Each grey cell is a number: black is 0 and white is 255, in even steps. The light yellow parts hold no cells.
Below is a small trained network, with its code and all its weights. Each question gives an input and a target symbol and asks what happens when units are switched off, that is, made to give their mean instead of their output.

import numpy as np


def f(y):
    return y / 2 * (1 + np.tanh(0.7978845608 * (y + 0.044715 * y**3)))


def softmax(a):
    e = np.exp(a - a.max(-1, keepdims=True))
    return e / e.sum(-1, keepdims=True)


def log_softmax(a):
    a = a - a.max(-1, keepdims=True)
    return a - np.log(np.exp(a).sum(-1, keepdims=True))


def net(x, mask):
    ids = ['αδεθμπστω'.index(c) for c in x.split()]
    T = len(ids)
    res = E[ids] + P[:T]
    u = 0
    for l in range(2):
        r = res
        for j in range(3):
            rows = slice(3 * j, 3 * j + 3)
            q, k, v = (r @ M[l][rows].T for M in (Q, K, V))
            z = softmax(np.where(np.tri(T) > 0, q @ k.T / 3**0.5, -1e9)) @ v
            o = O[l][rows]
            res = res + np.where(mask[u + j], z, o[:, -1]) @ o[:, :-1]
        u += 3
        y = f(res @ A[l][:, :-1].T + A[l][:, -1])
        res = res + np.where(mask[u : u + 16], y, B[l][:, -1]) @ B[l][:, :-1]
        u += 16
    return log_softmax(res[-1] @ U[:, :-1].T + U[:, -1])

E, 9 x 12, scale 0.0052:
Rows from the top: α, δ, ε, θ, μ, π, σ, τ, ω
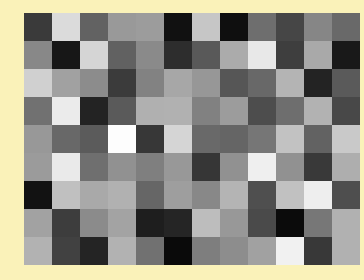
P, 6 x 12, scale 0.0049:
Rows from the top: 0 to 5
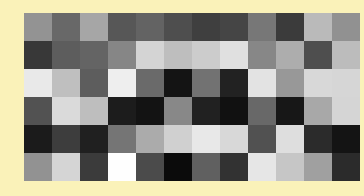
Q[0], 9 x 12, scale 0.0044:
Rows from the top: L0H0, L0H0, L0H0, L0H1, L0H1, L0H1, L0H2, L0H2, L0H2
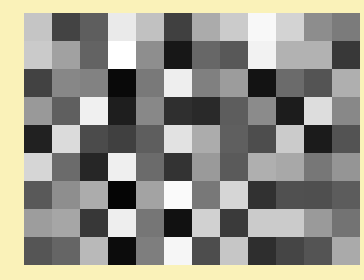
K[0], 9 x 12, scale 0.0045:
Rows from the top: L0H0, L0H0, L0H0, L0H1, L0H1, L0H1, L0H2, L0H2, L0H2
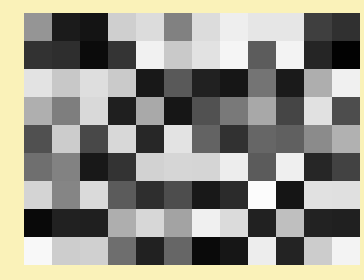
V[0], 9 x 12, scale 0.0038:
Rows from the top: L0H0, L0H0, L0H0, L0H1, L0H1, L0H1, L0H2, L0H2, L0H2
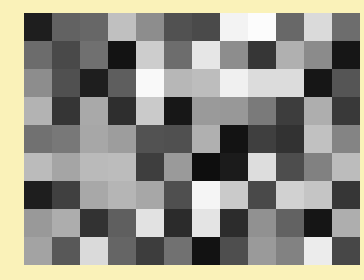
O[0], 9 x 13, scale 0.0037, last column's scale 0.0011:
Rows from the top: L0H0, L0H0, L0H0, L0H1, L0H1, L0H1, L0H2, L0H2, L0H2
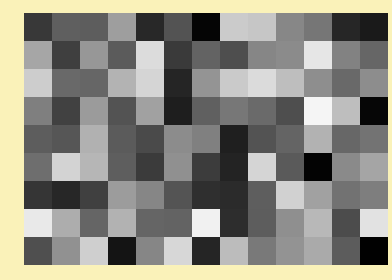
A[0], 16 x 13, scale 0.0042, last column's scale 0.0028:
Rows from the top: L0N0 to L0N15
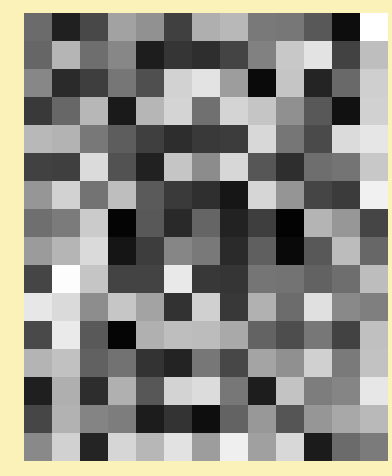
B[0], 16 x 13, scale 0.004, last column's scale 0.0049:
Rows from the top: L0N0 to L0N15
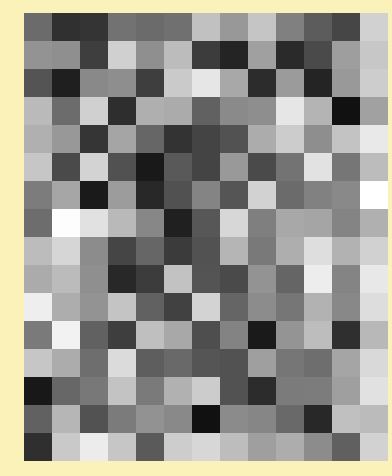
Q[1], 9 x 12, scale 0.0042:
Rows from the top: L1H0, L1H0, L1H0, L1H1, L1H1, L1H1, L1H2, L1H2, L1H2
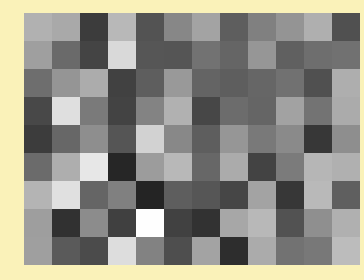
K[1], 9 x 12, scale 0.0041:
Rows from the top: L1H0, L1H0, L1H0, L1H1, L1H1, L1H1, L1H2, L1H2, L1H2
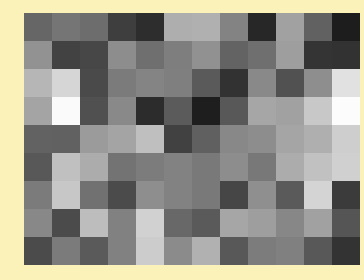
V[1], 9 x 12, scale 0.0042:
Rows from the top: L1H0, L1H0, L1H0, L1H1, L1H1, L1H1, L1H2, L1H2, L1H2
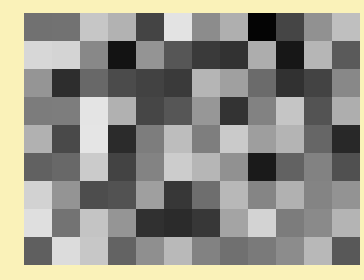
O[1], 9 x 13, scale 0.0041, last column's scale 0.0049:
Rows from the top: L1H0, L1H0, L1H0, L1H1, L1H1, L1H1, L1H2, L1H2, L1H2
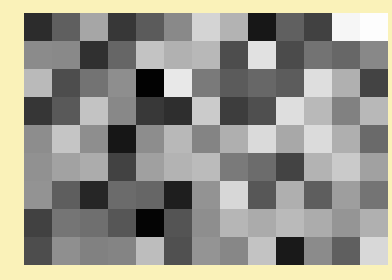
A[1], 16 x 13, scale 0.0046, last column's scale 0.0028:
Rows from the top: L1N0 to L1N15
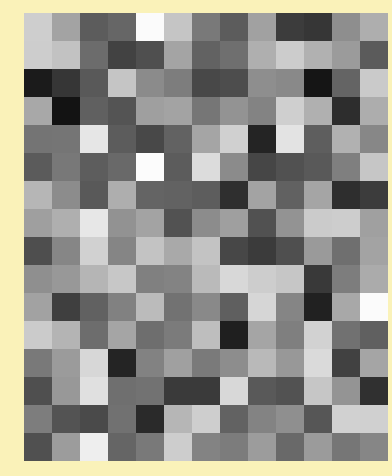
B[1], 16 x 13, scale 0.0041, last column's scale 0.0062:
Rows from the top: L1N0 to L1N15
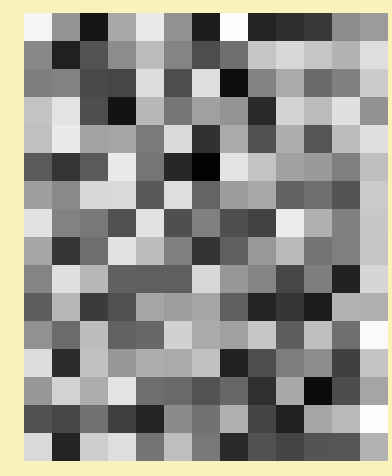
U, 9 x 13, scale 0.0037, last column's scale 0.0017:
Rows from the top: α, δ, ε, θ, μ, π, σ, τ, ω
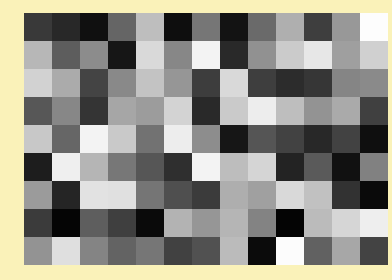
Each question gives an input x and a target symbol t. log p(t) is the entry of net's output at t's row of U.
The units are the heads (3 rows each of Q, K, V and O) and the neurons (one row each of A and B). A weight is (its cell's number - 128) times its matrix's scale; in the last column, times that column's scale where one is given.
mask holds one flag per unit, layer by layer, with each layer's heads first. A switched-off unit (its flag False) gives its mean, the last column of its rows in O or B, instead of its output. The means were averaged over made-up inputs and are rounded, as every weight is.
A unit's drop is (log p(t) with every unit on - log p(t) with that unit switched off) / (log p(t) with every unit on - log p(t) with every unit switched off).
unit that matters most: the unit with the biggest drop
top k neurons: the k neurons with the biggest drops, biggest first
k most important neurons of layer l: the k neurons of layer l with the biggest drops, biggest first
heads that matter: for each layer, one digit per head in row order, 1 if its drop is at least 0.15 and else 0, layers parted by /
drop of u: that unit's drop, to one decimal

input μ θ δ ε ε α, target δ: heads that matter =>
100 / 110
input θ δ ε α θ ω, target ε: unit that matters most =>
L1H2
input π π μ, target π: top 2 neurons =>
[L1N9, L0N15]
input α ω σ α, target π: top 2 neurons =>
[L0N7, L0N9]
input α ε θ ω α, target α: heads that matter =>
000 / 000
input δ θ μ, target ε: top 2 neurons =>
[L1N0, L0N11]
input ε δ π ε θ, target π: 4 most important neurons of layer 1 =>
[L1N1, L1N7, L1N9, L1N0]
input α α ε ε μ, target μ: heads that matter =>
010 / 001
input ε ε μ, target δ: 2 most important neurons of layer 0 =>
[L0N10, L0N2]
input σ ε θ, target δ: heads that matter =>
101 / 110
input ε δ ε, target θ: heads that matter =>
100 / 110
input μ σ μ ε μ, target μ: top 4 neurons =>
[L0N2, L0N15, L0N13, L1N15]
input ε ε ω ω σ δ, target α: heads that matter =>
001 / 100
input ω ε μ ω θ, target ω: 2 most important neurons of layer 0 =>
[L0N11, L0N3]
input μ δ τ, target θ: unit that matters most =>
L1H1
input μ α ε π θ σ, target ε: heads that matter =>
101 / 011
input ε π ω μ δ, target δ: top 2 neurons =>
[L0N3, L1N3]
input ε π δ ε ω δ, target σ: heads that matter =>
100 / 100
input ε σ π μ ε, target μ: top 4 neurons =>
[L0N15, L1N15, L0N3, L0N9]
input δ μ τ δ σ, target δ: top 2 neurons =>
[L0N3, L1N3]
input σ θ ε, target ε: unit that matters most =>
L1H2
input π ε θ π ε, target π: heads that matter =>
011 / 111
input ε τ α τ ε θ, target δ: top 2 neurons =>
[L0N2, L0N10]
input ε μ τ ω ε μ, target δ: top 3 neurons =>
[L0N2, L1N7, L0N10]
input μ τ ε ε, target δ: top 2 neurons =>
[L0N9, L0N8]
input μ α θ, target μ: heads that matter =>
001 / 011
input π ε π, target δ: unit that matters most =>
L1H1
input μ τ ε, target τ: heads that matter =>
000 / 100
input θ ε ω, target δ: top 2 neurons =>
[L0N10, L1N7]
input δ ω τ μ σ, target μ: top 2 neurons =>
[L1N15, L0N3]
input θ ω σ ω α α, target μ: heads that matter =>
001 / 001
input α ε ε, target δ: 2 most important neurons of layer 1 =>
[L1N7, L1N11]
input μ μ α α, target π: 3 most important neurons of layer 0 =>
[L0N7, L0N9, L0N8]
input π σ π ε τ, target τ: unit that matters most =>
L1N14
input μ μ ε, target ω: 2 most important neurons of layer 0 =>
[L0N2, L0N15]
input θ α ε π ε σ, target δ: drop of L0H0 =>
0.8
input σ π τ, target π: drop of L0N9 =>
0.1
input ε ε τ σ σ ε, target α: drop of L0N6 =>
0.0
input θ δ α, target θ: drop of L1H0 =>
0.3
